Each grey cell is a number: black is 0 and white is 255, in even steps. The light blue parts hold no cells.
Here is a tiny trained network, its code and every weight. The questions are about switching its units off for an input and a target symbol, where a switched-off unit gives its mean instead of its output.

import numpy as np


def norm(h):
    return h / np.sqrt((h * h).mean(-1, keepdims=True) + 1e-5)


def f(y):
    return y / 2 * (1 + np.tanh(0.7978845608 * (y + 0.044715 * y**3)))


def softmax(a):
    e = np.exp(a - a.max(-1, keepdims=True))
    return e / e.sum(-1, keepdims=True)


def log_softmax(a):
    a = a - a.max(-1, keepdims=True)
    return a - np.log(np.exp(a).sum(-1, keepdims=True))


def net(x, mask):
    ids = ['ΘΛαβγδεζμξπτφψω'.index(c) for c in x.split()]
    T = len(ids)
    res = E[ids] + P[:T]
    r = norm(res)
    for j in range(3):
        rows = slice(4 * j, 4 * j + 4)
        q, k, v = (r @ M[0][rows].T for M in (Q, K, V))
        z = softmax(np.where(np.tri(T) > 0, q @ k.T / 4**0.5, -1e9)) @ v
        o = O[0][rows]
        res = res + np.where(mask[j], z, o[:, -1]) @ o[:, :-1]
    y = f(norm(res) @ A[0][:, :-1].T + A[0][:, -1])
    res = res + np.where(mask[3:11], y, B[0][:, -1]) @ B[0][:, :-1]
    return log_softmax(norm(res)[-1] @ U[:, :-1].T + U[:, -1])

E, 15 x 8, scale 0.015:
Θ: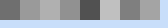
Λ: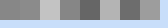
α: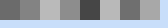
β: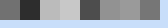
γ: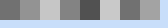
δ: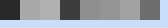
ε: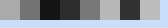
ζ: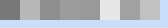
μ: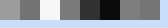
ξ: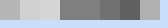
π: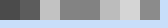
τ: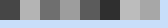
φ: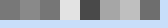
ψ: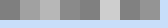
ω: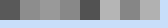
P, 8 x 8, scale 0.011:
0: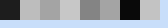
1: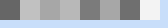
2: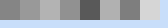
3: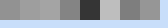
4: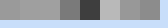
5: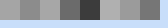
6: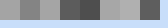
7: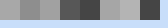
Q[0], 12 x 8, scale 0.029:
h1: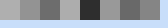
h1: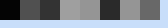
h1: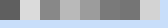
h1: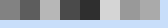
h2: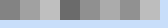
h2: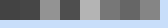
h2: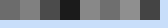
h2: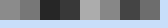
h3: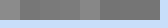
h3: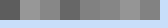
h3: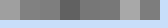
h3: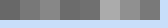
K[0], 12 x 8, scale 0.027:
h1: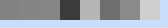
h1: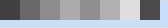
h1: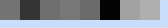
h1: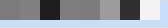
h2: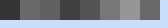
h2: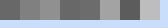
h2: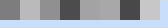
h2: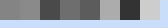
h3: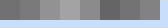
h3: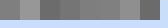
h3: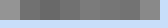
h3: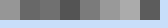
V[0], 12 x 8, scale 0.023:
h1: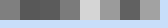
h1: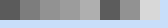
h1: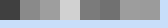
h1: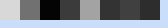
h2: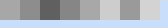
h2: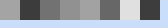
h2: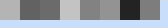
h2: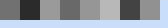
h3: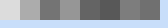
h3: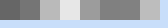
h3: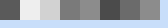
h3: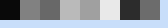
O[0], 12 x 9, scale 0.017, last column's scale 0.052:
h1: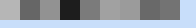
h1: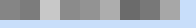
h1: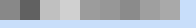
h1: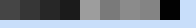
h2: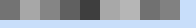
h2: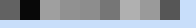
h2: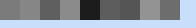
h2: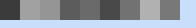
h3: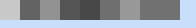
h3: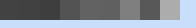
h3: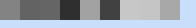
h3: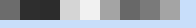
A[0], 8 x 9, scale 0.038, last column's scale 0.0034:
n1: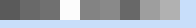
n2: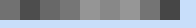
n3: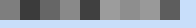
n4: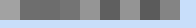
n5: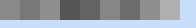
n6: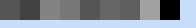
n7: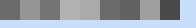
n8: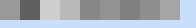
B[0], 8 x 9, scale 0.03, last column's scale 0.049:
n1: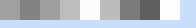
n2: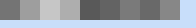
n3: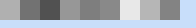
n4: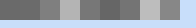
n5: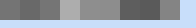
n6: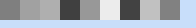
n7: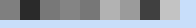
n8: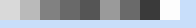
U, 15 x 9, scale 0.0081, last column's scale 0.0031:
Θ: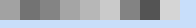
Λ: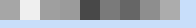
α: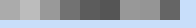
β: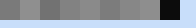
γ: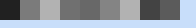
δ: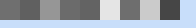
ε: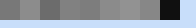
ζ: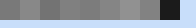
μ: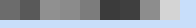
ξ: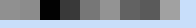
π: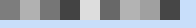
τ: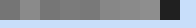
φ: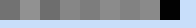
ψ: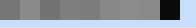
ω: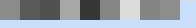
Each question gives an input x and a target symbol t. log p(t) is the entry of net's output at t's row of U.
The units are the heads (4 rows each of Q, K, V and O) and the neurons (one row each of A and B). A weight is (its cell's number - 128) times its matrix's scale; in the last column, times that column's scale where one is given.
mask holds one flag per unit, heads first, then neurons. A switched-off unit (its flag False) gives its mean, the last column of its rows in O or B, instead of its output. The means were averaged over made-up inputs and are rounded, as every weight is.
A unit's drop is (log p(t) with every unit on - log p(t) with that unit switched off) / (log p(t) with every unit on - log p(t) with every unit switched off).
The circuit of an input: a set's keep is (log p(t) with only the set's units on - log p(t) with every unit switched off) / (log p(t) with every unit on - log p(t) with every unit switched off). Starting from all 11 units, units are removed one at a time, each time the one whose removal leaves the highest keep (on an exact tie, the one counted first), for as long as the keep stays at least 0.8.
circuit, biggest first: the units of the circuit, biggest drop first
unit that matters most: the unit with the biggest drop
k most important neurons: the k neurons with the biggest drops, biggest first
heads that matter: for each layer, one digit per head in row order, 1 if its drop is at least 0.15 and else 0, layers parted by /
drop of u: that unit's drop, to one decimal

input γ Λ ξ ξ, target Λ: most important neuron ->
[n1]
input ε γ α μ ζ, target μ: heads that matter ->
110
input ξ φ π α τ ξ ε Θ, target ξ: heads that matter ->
100
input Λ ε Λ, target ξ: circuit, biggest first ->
[h1; n1]
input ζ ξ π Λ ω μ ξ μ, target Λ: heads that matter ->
001
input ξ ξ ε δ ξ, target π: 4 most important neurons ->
[n8; n7; n1; n4]
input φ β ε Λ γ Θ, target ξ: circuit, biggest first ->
[h1; n1]
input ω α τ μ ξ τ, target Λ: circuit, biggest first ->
[h3; n1]
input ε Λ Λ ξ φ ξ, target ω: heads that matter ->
110
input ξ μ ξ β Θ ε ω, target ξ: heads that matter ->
101
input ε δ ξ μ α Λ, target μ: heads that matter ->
110
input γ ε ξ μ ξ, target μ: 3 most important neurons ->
[n8; n1; n4]
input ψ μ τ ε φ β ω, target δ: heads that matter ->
111
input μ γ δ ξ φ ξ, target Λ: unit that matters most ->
h3
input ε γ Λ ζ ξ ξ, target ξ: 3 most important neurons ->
[n1; n7; n8]
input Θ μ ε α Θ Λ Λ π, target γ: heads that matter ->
111
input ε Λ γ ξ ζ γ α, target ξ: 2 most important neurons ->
[n1; n7]
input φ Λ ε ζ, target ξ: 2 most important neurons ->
[n1; n8]
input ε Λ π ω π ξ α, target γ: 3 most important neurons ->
[n1; n8; n2]
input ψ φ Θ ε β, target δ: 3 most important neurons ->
[n6; n8; n1]
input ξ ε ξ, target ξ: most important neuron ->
[n1]
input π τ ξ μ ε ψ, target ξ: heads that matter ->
101
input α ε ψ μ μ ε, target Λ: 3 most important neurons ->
[n1; n7; n8]
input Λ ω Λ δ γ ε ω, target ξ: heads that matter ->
100
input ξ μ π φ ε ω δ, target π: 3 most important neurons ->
[n8; n7; n1]
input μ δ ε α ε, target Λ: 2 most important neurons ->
[n7; n1]
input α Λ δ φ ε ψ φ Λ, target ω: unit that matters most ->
h2
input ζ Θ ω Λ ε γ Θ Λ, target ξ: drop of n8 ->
0.2
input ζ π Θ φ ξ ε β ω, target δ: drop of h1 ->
0.9
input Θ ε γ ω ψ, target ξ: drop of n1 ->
0.7
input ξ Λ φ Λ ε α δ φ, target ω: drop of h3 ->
0.1
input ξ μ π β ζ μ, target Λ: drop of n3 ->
0.0
